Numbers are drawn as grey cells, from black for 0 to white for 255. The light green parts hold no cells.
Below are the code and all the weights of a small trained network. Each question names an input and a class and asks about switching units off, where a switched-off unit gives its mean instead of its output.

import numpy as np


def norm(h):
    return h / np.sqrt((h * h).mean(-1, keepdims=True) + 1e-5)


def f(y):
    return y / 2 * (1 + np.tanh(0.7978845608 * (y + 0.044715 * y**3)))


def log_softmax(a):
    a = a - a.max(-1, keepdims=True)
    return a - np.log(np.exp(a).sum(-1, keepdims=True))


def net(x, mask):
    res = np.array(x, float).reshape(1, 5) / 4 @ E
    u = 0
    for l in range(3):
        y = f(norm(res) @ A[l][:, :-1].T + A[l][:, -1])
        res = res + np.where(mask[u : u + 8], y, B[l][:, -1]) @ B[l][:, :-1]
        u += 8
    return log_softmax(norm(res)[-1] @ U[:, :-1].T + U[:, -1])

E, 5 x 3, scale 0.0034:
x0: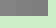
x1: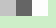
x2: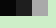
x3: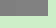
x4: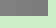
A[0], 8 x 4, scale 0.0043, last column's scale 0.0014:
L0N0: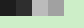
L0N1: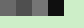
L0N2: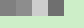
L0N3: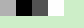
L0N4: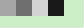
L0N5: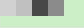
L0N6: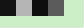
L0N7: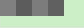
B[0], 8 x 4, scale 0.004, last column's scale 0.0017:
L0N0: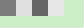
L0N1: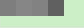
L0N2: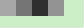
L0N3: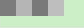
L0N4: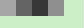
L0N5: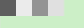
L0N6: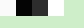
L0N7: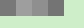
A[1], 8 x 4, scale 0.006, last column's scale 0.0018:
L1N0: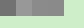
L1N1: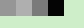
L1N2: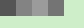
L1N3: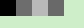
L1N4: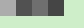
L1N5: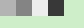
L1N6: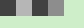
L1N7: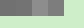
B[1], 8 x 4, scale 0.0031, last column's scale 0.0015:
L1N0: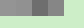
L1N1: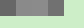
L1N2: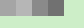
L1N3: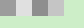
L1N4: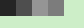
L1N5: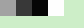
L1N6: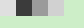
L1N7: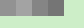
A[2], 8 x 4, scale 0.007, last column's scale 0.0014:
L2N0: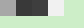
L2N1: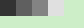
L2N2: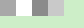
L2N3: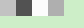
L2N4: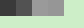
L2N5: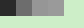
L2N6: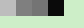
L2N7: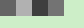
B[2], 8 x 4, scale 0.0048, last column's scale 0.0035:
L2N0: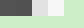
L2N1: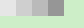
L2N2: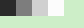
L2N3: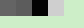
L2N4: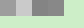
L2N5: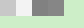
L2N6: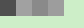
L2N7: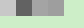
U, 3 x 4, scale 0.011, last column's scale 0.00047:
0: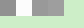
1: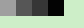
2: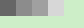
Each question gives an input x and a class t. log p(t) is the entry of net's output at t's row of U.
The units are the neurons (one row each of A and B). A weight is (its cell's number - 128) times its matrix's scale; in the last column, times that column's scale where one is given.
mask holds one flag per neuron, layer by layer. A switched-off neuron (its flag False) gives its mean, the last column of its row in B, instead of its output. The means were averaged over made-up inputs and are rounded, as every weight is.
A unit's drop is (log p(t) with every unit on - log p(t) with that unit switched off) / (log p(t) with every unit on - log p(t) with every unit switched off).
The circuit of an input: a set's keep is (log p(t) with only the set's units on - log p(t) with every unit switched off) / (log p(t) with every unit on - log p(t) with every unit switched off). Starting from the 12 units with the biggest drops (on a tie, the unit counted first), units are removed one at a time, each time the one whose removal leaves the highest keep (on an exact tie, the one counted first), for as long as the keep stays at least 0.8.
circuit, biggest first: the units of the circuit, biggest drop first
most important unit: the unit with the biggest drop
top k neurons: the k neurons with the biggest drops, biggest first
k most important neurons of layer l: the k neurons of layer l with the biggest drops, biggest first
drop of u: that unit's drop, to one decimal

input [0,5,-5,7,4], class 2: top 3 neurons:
(L2N2, L0N6, L2N5)
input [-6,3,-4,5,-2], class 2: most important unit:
L2N2
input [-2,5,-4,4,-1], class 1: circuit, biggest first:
(L0N0, L2N3)
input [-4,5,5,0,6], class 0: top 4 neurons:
(L0N6, L1N6, L2N5, L0N0)
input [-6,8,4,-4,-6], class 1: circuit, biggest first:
(L2N3, L2N2)
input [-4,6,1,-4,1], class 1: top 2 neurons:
(L2N3, L2N2)
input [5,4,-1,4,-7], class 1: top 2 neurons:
(L2N2, L2N3)
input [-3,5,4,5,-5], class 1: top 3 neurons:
(L2N3, L0N5, L1N5)
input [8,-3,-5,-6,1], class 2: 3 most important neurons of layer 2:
(L2N2, L2N5, L2N1)
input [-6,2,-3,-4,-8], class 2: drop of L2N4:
0.1
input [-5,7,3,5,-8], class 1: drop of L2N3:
0.3
